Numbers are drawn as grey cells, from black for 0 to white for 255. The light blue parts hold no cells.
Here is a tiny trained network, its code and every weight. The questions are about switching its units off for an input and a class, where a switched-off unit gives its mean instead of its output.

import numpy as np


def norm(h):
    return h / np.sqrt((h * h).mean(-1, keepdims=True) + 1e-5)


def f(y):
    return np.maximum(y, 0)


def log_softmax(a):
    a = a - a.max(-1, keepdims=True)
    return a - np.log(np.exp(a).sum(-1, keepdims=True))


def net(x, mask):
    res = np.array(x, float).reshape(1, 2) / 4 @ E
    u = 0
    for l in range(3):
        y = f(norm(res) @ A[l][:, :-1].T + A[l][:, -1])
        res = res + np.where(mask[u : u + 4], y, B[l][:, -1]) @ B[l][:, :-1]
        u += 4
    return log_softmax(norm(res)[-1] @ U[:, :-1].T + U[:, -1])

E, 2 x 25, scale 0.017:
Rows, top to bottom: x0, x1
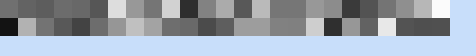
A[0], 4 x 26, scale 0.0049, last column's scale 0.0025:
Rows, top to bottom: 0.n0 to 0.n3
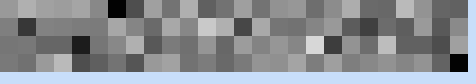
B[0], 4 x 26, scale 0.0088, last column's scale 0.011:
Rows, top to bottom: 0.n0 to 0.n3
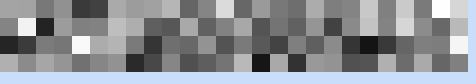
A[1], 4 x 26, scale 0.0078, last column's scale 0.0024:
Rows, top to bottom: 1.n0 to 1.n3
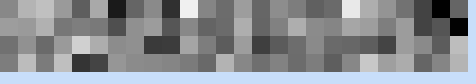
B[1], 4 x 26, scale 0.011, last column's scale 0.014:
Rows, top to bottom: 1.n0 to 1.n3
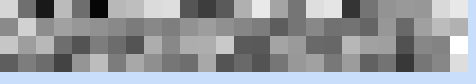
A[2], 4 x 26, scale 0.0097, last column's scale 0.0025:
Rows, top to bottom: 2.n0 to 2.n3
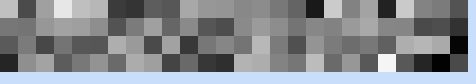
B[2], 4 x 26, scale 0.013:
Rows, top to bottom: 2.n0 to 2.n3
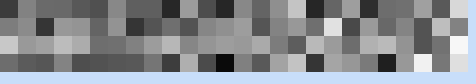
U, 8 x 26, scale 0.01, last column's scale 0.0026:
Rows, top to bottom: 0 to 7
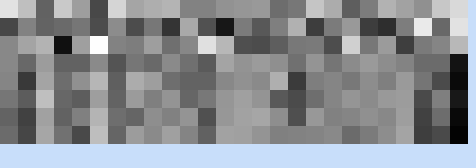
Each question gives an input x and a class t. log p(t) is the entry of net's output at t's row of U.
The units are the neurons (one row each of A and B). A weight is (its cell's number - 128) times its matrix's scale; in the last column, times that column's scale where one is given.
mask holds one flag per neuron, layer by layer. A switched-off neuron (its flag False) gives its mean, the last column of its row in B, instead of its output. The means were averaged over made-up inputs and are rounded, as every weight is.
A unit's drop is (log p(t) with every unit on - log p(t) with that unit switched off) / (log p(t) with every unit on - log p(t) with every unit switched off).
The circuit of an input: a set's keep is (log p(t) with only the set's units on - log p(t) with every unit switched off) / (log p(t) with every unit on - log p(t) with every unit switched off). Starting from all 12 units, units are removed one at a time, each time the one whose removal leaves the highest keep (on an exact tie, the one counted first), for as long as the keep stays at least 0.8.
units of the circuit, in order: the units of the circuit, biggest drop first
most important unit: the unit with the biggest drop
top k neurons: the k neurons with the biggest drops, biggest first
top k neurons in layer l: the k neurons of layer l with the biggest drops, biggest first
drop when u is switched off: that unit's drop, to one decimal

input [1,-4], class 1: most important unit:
1.n0
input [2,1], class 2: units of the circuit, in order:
1.n0; 2.n3
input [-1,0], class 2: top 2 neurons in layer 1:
1.n3; 1.n0
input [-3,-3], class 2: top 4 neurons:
0.n0; 1.n3; 0.n2; 1.n0
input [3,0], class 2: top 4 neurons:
1.n0; 0.n1; 1.n3; 0.n0
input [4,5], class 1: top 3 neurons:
1.n0; 0.n0; 2.n3
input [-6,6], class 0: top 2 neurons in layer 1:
1.n0; 1.n3
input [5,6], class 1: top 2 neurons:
1.n0; 2.n3
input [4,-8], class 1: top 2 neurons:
2.n0; 1.n0
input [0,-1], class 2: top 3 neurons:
1.n3; 1.n0; 2.n3
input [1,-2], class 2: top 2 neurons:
0.n1; 1.n0
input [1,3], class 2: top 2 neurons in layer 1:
1.n2; 1.n0
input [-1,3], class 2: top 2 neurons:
1.n2; 0.n2
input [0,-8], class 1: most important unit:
2.n0
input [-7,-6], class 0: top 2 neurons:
1.n0; 0.n2
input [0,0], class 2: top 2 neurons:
0.n0; 1.n0
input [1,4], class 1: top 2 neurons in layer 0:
0.n0; 0.n1
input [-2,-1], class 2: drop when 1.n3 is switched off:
0.6
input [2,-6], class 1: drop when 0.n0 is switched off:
0.0
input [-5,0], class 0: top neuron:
1.n0
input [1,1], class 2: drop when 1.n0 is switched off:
0.1
